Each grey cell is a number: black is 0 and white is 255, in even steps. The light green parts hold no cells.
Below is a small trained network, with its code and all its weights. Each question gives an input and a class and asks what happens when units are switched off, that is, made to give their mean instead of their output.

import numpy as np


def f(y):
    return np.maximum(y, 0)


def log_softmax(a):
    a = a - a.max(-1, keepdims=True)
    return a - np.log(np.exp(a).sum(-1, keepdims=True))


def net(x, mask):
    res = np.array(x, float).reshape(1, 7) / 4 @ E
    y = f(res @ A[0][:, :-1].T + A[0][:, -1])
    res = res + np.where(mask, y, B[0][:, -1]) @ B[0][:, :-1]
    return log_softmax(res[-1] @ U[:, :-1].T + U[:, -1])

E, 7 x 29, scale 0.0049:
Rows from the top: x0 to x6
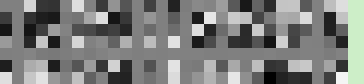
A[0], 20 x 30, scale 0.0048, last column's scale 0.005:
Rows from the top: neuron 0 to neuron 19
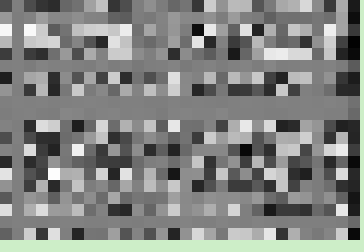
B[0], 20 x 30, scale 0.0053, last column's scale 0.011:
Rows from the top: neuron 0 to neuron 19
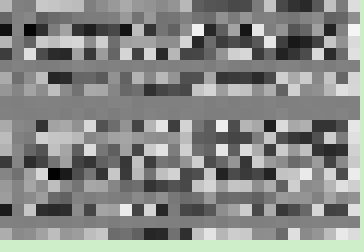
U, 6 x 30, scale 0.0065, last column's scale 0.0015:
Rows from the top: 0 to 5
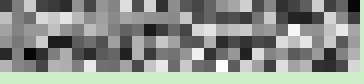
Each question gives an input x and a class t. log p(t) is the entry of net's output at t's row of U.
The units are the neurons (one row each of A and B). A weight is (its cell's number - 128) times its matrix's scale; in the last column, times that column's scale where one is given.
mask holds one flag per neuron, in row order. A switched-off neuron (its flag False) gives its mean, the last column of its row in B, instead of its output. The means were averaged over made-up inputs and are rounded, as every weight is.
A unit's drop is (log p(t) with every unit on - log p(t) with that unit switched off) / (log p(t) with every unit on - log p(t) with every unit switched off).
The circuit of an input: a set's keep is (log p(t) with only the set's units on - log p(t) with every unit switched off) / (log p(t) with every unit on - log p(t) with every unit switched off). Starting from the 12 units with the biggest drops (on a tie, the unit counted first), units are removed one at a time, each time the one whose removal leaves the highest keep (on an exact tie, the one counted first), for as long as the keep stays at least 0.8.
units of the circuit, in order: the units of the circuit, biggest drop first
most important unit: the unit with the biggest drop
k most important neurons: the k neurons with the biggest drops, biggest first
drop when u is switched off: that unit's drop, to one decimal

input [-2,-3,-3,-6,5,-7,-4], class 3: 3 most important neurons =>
(neuron 14; neuron 7; neuron 15)
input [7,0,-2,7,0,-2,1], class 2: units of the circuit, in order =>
(neuron 7)
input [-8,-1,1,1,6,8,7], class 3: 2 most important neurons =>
(neuron 6; neuron 4)
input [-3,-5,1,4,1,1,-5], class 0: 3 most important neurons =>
(neuron 4; neuron 11; neuron 0)
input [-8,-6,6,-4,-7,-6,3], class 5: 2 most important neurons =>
(neuron 10; neuron 2)
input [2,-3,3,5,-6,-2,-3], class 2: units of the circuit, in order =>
(neuron 7; neuron 15)
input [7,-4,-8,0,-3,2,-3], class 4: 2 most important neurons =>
(neuron 2; neuron 10)
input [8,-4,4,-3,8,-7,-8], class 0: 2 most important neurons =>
(neuron 4; neuron 10)
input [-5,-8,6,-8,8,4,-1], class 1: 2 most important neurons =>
(neuron 3; neuron 7)
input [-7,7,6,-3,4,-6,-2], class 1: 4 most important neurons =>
(neuron 11; neuron 0; neuron 2; neuron 12)
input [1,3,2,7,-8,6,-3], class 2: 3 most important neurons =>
(neuron 7; neuron 15; neuron 14)
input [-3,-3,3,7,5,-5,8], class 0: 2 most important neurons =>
(neuron 17; neuron 19)
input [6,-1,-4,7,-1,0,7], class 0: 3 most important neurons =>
(neuron 17; neuron 19; neuron 10)
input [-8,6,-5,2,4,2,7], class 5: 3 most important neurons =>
(neuron 10; neuron 4; neuron 3)
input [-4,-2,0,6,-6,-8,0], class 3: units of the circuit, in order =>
(neuron 14)
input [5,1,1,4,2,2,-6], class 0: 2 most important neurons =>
(neuron 4; neuron 10)
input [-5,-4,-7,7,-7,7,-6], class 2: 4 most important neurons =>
(neuron 7; neuron 15; neuron 14; neuron 17)
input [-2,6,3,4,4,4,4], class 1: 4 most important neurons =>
(neuron 11; neuron 0; neuron 4; neuron 14)
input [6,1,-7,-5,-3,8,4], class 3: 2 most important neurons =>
(neuron 6; neuron 13)
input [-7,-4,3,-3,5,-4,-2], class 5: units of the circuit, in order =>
(neuron 10)
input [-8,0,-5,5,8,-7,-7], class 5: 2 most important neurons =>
(neuron 10; neuron 17)
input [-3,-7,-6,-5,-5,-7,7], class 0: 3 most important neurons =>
(neuron 17; neuron 11; neuron 0)
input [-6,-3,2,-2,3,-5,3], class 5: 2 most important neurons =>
(neuron 10; neuron 6)
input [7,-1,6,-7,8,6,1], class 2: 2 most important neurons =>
(neuron 19; neuron 10)
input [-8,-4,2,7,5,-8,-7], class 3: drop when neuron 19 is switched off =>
0.2
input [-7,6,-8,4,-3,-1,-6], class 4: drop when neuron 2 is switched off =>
1.8
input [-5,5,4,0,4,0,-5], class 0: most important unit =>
neuron 4
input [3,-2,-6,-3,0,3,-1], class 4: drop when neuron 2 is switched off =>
0.7
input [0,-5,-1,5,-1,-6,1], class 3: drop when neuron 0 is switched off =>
0.3
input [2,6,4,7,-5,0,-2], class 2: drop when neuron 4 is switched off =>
0.0
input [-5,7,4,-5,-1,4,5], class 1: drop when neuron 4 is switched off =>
0.1
